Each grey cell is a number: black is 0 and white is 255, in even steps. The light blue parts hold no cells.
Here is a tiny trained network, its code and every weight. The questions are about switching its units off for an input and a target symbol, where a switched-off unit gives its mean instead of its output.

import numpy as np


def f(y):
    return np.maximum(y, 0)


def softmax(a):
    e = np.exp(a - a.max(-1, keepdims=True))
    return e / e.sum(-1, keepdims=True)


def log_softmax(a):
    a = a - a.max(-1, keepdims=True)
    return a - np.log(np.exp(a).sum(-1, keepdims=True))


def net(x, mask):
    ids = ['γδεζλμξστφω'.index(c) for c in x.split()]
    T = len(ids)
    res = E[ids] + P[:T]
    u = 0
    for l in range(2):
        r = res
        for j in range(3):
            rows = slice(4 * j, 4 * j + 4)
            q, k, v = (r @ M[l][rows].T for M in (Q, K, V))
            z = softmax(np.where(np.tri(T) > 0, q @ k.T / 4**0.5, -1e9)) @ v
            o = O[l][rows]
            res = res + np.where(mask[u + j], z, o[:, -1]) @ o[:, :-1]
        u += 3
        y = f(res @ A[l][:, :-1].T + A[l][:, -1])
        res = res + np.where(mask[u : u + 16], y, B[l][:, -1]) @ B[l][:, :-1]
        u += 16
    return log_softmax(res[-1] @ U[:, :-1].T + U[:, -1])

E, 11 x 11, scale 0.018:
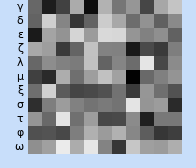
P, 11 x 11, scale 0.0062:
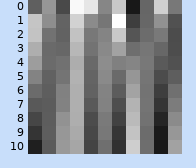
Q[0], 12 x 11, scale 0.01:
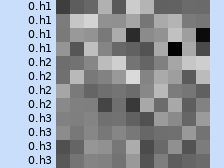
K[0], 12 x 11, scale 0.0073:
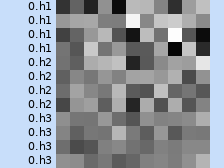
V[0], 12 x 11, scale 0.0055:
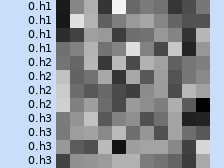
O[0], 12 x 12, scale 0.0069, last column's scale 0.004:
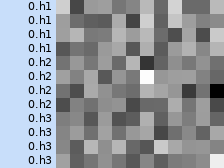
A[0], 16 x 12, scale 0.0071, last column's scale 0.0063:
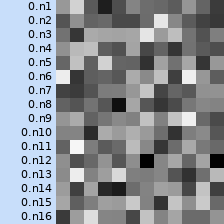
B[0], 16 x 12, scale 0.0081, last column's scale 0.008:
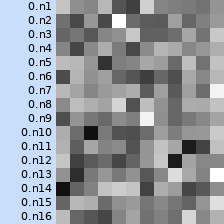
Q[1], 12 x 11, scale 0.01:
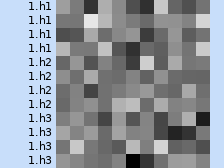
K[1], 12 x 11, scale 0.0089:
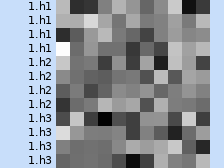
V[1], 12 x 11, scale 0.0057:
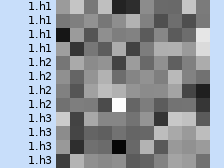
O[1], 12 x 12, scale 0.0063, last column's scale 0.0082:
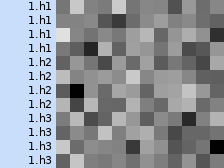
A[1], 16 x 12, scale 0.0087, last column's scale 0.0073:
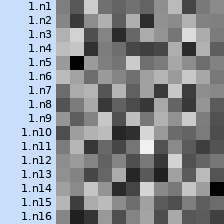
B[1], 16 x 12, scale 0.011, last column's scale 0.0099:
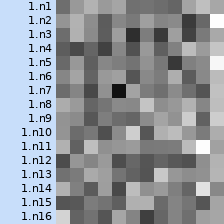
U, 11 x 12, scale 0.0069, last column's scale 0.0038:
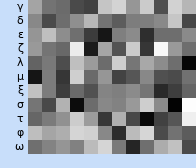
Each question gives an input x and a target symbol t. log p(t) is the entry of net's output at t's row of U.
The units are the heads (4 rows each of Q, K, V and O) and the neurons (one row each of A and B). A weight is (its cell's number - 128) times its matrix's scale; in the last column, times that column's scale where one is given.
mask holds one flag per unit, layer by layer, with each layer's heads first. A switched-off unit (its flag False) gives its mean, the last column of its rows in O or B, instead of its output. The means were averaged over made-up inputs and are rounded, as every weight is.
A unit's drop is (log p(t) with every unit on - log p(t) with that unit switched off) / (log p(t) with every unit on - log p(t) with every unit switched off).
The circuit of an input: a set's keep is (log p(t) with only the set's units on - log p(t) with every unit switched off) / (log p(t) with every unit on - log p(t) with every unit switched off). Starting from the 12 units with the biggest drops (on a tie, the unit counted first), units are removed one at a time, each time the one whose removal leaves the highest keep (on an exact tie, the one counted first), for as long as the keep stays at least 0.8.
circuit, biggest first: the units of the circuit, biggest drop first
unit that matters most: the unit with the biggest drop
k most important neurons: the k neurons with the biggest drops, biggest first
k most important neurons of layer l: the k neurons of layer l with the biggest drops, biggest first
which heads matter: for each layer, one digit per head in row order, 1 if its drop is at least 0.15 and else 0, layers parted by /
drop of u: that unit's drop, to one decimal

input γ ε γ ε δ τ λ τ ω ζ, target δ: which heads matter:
001 / 110
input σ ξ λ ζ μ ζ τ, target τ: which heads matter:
100 / 000
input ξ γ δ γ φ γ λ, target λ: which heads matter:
110 / 101
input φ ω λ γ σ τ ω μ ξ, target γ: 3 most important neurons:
(0.n6 1.n14 0.n10)
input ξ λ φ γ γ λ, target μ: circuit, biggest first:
(0.h3 1.h2 0.h1 1.n7)
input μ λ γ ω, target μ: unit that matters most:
1.h2
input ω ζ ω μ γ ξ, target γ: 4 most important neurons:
(0.n6 1.n14 0.n1 0.n10)
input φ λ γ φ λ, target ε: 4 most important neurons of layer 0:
(0.n7 0.n6 0.n8 0.n13)
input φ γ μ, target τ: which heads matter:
111 / 000
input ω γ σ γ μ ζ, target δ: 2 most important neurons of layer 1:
(1.n16 1.n11)
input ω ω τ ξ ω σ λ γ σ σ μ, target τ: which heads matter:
111 / 010
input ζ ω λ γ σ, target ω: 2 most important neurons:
(1.n11 0.n6)
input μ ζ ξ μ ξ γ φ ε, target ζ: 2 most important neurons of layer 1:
(1.n11 1.n2)
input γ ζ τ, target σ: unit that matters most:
0.n6
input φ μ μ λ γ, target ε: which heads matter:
100 / 000
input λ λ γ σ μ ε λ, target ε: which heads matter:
110 / 001
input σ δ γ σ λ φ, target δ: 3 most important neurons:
(0.n6 0.n10 1.n11)
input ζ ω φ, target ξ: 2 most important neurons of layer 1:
(1.n2 1.n16)
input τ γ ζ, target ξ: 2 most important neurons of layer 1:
(1.n16 1.n2)
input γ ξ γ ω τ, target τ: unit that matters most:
0.h2
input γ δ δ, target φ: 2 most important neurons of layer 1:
(1.n4 1.n1)
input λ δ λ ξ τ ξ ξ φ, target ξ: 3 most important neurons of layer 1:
(1.n2 1.n16 1.n5)
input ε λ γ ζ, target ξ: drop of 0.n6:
0.1
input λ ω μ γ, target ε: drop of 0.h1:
0.8
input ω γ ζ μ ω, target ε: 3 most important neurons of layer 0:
(0.n6 0.n12 0.n11)
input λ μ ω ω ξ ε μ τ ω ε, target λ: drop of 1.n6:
0.2
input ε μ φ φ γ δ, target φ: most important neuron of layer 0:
(0.n1)
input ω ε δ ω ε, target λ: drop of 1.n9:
0.2
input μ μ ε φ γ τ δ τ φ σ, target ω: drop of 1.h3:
0.2
